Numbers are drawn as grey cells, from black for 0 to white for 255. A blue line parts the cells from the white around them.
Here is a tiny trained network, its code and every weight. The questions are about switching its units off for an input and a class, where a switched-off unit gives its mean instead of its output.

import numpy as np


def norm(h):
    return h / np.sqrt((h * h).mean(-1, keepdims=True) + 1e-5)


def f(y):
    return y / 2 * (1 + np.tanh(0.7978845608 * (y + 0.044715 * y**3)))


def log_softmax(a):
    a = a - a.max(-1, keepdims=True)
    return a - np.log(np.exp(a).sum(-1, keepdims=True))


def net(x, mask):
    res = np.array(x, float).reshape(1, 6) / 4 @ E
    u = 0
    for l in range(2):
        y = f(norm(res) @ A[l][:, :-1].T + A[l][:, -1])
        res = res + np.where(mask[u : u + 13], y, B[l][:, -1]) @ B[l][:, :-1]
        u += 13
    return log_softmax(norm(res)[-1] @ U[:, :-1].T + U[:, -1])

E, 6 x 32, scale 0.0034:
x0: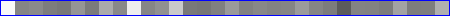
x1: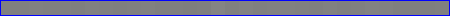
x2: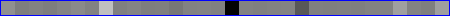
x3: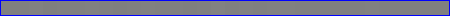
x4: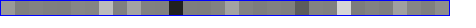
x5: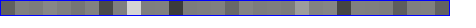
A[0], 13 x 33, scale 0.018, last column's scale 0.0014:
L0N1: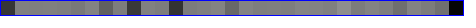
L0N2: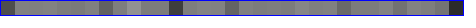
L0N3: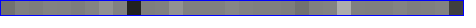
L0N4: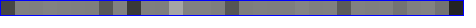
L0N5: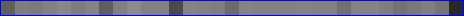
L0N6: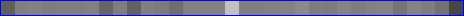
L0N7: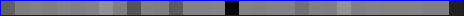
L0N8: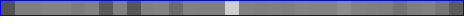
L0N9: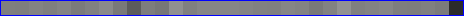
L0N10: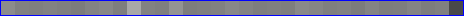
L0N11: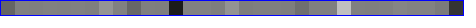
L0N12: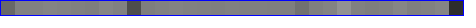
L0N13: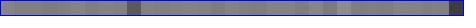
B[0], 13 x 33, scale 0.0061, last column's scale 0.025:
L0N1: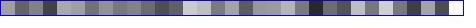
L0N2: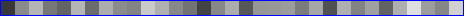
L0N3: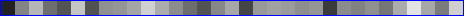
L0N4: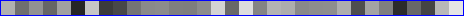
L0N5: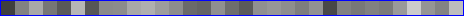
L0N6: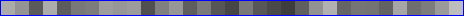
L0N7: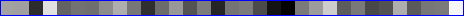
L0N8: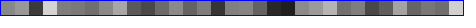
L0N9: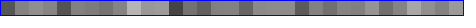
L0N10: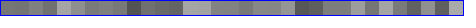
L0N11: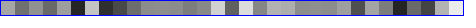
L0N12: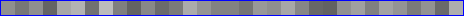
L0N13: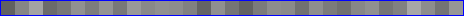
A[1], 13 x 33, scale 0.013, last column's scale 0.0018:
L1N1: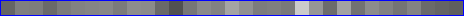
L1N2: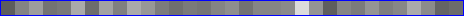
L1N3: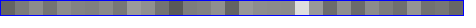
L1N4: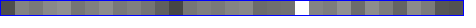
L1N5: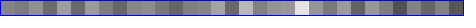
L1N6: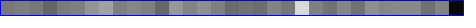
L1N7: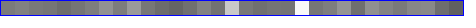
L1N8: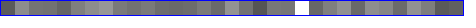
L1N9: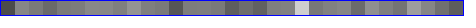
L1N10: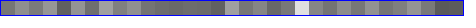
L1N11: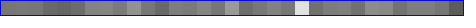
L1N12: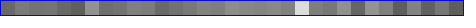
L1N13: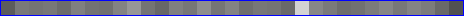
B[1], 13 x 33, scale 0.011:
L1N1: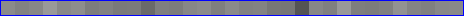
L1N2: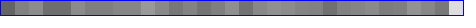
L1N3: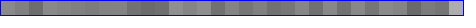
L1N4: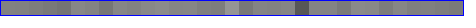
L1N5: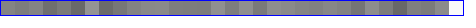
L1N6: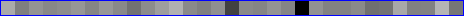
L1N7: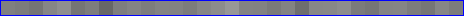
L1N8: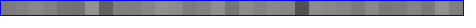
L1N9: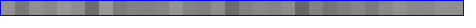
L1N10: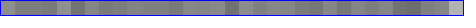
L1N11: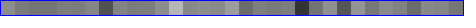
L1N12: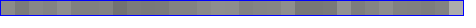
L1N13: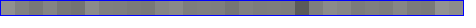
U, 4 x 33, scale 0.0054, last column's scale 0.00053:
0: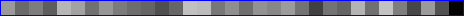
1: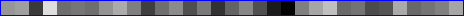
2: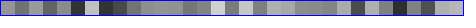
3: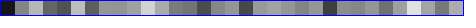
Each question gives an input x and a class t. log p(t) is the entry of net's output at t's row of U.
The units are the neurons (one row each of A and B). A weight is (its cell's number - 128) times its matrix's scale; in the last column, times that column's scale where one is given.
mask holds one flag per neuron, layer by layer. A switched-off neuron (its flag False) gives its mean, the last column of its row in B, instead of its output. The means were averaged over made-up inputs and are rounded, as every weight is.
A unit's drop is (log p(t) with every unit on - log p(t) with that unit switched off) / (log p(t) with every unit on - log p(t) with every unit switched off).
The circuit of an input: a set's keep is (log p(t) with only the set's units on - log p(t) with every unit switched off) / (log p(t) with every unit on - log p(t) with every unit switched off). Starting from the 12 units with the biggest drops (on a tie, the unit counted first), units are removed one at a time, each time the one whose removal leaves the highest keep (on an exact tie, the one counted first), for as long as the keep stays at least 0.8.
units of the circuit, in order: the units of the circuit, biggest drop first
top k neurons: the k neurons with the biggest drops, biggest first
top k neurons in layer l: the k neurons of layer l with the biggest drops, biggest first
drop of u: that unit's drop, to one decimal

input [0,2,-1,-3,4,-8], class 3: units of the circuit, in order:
[L0N3]
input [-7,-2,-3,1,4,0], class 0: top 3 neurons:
[L0N1, L0N8, L0N11]
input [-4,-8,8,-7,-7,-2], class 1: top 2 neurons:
[L0N7, L0N11]
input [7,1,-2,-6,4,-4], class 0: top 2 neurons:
[L0N11, L0N4]
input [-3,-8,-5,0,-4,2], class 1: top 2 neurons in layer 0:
[L0N8, L0N6]
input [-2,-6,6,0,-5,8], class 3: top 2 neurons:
[L0N2, L0N5]
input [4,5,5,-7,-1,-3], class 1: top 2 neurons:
[L0N11, L0N4]
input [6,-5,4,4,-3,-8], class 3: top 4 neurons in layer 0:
[L0N7, L0N11, L0N4, L0N1]
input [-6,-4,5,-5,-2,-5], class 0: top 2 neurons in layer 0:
[L0N1, L0N2]
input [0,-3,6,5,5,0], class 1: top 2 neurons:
[L0N7, L0N4]
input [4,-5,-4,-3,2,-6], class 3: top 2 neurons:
[L0N7, L0N11]
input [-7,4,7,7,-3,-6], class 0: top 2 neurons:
[L0N1, L0N12]
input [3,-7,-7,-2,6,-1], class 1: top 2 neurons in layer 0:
[L0N4, L0N8]
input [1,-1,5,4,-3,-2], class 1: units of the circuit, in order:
[L0N7]
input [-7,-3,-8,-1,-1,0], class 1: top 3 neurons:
[L0N8, L0N6, L0N10]
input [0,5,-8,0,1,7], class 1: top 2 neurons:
[L0N8, L0N6]
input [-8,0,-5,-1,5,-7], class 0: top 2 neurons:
[L0N1, L0N2]
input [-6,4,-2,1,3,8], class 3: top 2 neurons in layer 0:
[L0N2, L0N5]
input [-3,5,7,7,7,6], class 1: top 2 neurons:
[L0N7, L0N4]
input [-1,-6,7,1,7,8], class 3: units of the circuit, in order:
[L0N2]
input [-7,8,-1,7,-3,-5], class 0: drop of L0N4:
0.1
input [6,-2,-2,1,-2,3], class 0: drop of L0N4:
0.8
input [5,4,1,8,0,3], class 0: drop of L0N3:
0.6
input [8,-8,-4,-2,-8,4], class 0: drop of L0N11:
1.1
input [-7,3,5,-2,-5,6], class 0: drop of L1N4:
0.0
